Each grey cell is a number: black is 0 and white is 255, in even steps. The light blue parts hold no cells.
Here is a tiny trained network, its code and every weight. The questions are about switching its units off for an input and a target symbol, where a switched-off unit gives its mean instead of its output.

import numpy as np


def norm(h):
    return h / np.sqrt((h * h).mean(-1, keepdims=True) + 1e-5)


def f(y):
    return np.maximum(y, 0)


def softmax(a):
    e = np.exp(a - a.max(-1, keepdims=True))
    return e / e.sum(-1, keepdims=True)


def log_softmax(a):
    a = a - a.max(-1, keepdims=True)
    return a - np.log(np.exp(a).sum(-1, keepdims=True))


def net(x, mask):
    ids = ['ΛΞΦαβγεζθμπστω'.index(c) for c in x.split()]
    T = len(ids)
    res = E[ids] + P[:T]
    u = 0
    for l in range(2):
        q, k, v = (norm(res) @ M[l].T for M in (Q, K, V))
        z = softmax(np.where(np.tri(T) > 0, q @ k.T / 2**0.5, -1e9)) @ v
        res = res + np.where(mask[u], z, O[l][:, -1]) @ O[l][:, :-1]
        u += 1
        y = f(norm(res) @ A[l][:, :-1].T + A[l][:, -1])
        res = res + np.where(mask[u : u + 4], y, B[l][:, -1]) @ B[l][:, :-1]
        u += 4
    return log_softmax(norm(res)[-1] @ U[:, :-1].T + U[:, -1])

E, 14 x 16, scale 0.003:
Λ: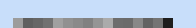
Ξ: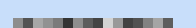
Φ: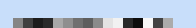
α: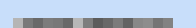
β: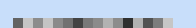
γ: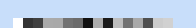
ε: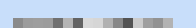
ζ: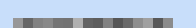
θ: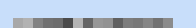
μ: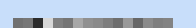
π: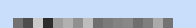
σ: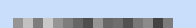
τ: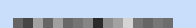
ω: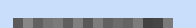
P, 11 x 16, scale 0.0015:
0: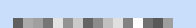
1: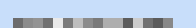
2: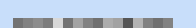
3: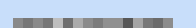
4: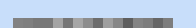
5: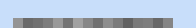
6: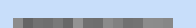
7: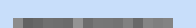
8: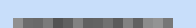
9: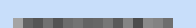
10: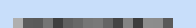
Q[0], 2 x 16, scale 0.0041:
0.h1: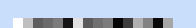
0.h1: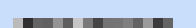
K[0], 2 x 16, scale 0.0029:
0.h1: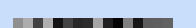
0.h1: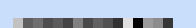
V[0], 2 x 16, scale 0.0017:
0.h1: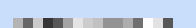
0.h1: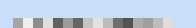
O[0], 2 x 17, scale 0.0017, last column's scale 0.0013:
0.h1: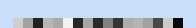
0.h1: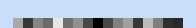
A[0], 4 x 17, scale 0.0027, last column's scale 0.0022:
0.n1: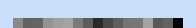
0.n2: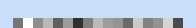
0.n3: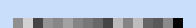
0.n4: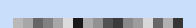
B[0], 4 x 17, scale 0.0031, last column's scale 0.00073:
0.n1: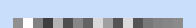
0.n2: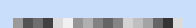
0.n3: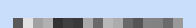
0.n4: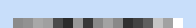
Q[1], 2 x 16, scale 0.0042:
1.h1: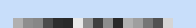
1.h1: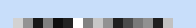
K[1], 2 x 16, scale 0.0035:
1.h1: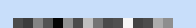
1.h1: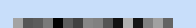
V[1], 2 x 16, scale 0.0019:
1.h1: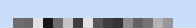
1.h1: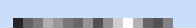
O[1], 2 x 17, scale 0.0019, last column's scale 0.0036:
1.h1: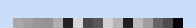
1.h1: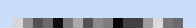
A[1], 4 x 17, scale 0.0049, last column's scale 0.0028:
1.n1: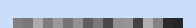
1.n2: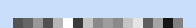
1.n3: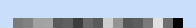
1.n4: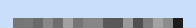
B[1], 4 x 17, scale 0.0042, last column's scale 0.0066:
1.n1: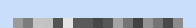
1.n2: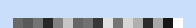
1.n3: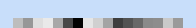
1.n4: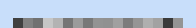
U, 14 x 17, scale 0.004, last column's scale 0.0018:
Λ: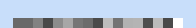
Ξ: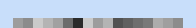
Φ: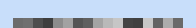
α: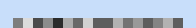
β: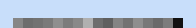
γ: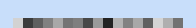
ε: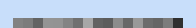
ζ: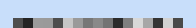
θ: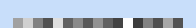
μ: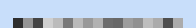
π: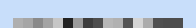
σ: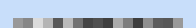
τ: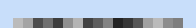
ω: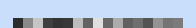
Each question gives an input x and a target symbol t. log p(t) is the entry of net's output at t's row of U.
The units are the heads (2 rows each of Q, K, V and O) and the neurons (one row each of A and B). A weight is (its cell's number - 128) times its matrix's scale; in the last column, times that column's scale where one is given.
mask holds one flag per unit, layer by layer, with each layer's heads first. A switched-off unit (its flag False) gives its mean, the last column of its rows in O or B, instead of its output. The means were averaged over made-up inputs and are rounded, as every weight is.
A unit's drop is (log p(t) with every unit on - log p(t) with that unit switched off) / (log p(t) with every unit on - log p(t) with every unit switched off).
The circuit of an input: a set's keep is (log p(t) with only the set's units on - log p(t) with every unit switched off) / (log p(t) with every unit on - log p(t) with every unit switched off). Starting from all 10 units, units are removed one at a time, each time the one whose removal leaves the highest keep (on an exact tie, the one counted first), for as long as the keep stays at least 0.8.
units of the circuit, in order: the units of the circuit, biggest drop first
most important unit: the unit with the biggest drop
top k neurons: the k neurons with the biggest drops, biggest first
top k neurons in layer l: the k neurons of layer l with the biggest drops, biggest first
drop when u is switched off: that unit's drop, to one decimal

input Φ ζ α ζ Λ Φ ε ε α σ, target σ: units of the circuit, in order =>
(1.n1 0.h1)
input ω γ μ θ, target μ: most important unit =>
1.h1
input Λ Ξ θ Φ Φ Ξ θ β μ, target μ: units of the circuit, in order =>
(1.n4 1.n2)
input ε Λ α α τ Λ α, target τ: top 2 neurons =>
(1.n2 1.n3)
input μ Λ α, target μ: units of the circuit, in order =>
(1.h1 1.n4 1.n2)
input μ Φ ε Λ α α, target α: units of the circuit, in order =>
(1.n2 0.h1 0.n3 1.n3)
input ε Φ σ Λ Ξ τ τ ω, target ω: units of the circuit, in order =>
(0.h1 1.n2)
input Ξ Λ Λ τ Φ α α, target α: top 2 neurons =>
(1.n2 0.n3)
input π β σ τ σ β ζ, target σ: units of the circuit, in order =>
(0.h1 1.n1 1.n2)
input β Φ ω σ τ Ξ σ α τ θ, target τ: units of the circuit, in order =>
(1.h1 1.n2)
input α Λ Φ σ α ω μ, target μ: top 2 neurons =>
(1.n2 1.n4)
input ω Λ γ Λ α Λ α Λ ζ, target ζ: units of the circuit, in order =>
(1.n2 0.h1 1.h1)
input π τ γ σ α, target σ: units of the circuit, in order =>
(0.h1 1.n1)
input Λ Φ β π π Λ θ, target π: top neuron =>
(1.n2)
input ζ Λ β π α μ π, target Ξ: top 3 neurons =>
(0.n4 1.n3 0.n2)
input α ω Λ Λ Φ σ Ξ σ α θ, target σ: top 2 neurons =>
(1.n1 1.n2)
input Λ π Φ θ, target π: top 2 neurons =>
(1.n2 1.n3)
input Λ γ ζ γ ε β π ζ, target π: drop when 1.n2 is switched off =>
0.3
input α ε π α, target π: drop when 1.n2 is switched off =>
0.4
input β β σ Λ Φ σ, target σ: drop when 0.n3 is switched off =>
0.0
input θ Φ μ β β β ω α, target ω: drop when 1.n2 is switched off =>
0.4
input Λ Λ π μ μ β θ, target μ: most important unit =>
1.n4
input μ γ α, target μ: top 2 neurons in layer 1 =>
(1.n2 1.n4)
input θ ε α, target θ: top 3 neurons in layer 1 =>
(1.n2 1.n3 1.n4)
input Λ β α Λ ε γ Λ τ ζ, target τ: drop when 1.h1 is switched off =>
0.6
